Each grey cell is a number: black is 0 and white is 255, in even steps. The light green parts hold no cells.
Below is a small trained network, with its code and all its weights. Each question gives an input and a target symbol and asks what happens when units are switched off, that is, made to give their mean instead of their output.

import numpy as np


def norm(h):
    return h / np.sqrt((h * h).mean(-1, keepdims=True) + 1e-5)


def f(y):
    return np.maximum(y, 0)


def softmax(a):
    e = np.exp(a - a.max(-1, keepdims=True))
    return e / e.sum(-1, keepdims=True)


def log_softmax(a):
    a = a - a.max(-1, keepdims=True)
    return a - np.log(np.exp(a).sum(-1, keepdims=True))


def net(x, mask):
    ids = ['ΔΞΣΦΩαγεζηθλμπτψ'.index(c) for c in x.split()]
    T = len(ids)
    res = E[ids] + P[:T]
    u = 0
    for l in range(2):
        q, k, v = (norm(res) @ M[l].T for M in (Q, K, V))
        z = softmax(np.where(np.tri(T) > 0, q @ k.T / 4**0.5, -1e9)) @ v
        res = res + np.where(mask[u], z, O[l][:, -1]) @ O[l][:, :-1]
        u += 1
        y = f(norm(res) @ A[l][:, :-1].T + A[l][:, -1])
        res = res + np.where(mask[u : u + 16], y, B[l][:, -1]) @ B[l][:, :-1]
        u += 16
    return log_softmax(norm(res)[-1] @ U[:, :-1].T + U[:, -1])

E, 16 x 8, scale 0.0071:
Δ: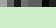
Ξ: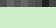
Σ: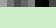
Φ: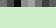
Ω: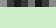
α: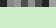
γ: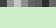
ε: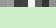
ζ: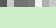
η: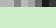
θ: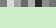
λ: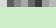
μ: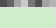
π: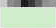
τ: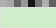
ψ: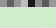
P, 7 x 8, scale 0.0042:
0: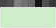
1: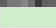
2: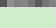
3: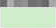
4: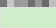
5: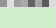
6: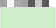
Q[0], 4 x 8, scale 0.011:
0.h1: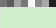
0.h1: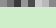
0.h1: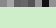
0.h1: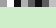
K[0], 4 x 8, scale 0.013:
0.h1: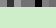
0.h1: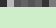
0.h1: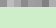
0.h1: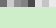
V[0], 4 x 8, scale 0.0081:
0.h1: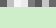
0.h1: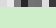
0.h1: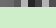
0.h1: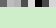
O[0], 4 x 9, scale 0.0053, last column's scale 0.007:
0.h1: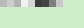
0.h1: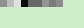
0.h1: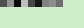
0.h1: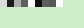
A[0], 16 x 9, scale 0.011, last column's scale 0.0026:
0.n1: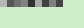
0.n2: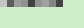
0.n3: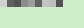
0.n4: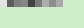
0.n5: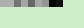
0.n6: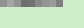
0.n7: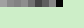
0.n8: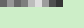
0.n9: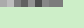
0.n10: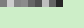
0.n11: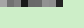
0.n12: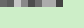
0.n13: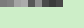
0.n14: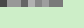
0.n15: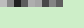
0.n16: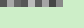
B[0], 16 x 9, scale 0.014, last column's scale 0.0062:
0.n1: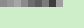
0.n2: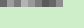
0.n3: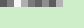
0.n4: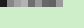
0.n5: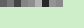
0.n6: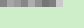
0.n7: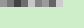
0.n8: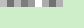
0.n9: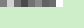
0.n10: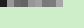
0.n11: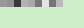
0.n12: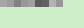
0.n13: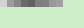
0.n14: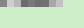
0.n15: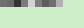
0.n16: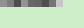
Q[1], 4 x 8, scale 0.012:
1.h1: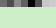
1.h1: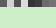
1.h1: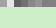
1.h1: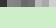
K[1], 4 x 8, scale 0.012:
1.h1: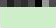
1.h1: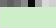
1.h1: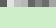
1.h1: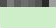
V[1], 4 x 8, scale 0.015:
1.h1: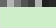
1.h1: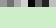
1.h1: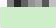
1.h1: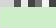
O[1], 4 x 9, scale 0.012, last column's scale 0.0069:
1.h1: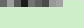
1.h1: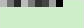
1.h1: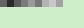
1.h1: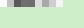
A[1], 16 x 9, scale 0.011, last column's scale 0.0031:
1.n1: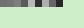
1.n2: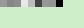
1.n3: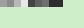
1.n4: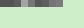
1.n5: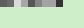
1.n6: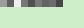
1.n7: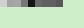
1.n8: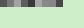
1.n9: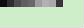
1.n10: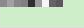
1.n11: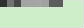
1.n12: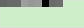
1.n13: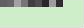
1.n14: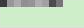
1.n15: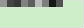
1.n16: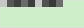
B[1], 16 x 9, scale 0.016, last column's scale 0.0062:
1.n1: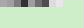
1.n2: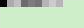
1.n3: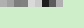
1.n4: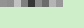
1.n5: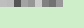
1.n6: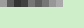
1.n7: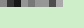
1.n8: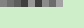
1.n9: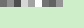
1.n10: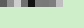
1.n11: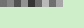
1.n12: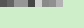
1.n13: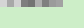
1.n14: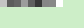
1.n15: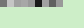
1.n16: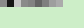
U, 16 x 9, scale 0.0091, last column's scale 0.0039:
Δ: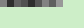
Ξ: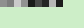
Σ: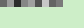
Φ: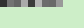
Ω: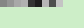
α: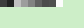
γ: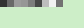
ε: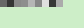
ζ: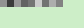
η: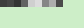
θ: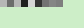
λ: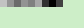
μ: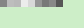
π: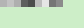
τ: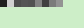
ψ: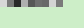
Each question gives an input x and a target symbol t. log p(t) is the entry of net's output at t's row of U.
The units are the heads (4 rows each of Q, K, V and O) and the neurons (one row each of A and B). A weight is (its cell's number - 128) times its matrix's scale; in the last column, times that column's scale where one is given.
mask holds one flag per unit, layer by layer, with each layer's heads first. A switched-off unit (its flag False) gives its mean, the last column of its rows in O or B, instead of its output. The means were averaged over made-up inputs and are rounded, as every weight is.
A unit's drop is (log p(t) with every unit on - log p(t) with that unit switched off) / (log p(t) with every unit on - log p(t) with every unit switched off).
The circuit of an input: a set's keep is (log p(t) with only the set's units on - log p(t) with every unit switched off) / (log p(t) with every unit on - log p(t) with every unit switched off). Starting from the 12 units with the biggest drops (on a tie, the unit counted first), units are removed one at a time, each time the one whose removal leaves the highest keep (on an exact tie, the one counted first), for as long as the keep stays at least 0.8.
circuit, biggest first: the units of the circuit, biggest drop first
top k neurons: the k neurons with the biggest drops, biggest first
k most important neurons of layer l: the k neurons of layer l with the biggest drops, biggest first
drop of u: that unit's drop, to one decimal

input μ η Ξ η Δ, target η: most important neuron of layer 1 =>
(1.n9)
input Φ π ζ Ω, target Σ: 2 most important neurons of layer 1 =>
(1.n11; 1.n15)
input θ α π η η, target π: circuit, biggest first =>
(0.n11; 1.h1; 0.h1)
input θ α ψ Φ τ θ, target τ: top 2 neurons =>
(0.n10; 0.n14)
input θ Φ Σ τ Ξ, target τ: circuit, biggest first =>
(0.n10; 0.h1)
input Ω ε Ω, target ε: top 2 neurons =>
(0.n11; 0.n15)
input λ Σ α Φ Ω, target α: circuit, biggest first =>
(0.h1; 1.h1)
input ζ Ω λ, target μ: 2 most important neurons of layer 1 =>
(1.n3; 1.n5)
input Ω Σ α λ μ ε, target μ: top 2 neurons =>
(0.n3; 1.n2)
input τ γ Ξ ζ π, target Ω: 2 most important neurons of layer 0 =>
(0.n11; 0.n4)
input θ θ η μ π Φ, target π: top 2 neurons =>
(0.n11; 1.n10)
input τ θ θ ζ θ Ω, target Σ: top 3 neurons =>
(0.n15; 1.n11; 0.n11)
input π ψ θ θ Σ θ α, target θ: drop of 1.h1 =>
0.1
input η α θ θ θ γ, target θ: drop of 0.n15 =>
0.0
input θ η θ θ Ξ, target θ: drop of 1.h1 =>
0.1
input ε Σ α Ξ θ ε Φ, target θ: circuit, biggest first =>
(0.h1)
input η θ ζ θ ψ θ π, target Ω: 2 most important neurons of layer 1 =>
(1.n14; 1.n1)
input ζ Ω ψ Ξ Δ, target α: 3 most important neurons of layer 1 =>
(1.n16; 1.n15; 1.n12)
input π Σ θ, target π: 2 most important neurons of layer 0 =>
(0.n11; 0.n16)
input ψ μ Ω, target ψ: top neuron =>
(0.n13)
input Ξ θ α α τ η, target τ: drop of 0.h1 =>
0.2
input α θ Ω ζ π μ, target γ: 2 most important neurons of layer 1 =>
(1.n2; 1.n3)
